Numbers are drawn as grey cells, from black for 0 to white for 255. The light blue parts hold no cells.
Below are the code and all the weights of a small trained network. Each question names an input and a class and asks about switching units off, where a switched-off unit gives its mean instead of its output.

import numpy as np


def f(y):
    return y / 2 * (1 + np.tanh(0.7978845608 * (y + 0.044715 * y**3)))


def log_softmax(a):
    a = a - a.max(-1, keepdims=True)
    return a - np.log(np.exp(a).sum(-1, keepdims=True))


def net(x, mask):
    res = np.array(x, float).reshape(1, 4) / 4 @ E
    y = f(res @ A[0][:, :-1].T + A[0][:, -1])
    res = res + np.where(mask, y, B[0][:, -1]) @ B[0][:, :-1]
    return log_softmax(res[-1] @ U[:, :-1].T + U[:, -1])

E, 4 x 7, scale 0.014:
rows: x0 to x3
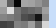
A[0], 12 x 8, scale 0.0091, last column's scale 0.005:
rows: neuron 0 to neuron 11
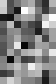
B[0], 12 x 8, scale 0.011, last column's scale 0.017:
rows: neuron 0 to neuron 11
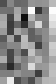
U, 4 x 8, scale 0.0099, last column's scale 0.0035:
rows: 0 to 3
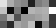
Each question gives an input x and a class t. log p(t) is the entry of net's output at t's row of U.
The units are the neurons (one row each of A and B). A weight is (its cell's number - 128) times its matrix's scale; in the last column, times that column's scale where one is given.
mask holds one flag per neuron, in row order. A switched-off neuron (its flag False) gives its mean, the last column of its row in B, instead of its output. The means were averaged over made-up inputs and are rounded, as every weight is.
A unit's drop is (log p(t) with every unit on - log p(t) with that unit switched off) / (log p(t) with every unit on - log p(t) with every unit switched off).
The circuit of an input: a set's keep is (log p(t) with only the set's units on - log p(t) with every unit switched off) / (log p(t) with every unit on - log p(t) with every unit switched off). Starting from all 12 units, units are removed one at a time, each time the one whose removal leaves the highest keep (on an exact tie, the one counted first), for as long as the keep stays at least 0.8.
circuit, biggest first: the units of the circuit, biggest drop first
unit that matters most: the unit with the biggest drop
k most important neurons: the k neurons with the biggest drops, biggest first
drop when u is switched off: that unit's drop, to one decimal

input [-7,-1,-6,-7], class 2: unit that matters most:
neuron 11
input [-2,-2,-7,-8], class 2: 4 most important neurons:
[neuron 11; neuron 2; neuron 5; neuron 3]
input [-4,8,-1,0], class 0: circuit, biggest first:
[neuron 2; neuron 1; neuron 7]
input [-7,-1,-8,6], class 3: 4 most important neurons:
[neuron 6; neuron 3; neuron 10; neuron 5]
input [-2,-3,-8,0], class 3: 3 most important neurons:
[neuron 3; neuron 10; neuron 5]
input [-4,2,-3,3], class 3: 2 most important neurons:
[neuron 3; neuron 6]
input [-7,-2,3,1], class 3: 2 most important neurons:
[neuron 6; neuron 3]
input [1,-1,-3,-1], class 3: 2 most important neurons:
[neuron 3; neuron 2]
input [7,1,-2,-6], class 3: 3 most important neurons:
[neuron 1; neuron 3; neuron 2]
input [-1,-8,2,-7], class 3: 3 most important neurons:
[neuron 3; neuron 2; neuron 10]
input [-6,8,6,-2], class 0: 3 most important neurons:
[neuron 2; neuron 11; neuron 1]
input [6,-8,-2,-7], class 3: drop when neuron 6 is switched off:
0.0
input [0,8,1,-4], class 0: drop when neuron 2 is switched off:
0.1
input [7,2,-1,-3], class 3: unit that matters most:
neuron 1
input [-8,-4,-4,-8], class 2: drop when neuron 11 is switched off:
0.4
